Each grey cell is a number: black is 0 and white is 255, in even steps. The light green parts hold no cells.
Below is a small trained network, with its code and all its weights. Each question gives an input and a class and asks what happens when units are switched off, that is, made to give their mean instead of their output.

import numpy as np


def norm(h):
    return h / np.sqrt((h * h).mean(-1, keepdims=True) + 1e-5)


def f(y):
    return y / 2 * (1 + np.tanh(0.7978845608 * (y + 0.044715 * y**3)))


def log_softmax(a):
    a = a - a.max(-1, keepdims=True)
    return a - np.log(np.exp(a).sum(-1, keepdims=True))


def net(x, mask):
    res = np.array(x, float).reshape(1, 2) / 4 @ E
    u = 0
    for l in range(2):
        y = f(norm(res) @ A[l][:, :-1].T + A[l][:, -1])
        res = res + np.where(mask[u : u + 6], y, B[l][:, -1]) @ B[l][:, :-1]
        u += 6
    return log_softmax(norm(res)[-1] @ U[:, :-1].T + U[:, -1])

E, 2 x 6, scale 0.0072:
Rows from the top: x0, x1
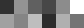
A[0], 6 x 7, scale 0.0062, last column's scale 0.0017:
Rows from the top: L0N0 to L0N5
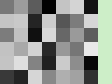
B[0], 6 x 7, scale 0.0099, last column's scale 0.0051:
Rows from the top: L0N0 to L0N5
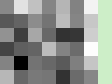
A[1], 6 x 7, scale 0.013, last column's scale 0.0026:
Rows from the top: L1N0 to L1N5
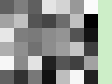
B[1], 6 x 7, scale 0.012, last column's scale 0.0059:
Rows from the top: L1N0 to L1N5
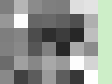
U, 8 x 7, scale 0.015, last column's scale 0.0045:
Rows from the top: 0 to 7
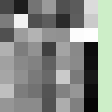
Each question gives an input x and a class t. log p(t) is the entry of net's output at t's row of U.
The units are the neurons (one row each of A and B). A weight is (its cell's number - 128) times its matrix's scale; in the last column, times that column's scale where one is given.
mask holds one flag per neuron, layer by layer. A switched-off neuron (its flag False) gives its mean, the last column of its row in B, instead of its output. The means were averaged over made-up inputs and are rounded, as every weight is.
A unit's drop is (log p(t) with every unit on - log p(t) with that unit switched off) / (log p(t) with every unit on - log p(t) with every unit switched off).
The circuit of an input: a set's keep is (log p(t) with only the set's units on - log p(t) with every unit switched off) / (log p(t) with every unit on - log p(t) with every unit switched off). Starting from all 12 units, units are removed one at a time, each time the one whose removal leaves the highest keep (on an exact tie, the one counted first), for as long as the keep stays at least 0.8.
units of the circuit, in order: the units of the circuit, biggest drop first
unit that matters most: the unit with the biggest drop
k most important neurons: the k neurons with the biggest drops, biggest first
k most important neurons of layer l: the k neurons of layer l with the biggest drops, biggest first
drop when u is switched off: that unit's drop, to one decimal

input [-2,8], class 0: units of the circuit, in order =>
L0N3
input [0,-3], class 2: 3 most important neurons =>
L0N3, L1N4, L1N5
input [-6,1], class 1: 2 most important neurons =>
L1N2, L0N0
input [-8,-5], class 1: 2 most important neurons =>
L1N2, L0N4
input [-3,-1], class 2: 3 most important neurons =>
L1N0, L0N1, L1N5
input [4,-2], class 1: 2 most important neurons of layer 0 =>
L0N3, L0N4
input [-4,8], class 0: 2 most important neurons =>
L0N3, L0N0
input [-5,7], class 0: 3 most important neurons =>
L0N0, L0N3, L1N2
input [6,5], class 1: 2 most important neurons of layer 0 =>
L0N2, L0N0
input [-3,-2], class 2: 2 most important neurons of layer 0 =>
L0N1, L0N4
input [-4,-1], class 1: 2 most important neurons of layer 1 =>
L1N2, L1N4
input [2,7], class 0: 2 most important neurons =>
L0N4, L0N3
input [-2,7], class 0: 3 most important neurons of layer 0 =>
L0N4, L0N3, L0N0
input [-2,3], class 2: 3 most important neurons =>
L0N2, L1N5, L1N0
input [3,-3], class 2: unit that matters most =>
L0N2
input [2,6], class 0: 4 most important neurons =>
L0N4, L0N3, L1N5, L0N2
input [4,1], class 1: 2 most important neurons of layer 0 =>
L0N2, L0N3
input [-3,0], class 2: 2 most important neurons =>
L1N0, L0N5
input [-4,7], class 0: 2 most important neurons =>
L0N3, L0N0
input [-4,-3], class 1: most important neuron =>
L0N4
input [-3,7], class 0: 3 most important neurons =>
L0N3, L0N0, L0N4
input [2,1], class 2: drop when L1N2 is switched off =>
0.1
